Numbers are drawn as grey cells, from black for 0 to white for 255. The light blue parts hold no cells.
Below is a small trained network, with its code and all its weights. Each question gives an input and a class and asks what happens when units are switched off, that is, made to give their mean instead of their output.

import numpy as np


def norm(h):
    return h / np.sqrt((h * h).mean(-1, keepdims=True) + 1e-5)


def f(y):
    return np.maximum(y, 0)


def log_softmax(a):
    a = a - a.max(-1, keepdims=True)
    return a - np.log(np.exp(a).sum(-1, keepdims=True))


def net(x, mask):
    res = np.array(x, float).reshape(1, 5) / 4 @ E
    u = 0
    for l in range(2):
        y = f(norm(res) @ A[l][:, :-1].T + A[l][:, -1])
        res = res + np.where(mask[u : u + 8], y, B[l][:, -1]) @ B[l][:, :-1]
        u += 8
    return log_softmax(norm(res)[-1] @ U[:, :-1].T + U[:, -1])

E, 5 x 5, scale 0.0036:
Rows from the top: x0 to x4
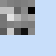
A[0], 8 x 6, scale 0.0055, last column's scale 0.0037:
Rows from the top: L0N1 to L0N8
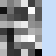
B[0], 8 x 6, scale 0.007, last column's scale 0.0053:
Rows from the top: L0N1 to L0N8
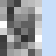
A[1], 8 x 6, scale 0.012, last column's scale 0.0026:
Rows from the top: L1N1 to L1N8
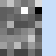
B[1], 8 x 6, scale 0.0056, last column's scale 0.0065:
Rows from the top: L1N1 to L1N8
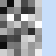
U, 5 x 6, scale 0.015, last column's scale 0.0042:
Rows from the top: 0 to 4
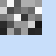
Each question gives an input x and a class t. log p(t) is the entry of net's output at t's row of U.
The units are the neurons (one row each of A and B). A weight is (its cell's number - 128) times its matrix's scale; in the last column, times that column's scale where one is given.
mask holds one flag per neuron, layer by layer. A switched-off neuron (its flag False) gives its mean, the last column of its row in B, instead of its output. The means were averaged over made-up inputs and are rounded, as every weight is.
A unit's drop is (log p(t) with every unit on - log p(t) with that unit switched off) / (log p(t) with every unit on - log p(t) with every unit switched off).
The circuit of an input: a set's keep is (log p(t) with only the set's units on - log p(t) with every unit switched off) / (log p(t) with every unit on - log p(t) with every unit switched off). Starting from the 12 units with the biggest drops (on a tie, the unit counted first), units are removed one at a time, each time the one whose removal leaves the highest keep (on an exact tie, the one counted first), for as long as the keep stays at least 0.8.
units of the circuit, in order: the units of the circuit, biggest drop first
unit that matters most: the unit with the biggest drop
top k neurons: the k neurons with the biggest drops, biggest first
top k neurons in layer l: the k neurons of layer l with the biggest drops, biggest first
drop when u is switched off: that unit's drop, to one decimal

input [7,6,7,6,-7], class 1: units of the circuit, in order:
L0N4
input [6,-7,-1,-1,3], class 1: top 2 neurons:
L0N2, L0N5
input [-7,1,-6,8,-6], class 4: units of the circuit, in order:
L0N8, L1N2
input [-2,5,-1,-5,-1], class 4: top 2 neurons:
L0N6, L1N2
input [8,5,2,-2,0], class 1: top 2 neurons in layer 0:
L0N6, L0N1
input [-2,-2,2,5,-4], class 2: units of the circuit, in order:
L0N6, L0N4
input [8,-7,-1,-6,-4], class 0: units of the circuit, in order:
L0N6, L1N8
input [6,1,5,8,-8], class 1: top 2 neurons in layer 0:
L0N4, L0N1
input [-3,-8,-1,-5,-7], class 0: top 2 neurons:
L0N6, L1N8
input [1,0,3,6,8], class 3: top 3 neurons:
L0N6, L0N5, L0N2
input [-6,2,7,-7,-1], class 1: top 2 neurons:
L0N4, L0N6
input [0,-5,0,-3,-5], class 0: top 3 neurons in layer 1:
L1N8, L1N3, L1N2
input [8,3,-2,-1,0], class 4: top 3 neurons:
L0N6, L1N2, L0N8
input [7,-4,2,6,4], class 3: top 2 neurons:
L1N7, L0N4
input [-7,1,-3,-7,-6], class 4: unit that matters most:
L0N8
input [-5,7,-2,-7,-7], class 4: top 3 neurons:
L1N2, L0N8, L0N5
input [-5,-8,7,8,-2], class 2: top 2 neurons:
L0N6, L0N1
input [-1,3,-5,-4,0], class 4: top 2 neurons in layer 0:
L0N6, L0N8
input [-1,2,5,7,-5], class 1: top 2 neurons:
L0N4, L0N1
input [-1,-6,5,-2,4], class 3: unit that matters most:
L0N2
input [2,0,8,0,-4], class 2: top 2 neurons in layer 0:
L0N6, L0N2
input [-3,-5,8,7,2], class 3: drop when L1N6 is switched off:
0.2
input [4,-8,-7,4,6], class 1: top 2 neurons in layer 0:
L0N2, L0N5
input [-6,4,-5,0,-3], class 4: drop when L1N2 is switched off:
0.1
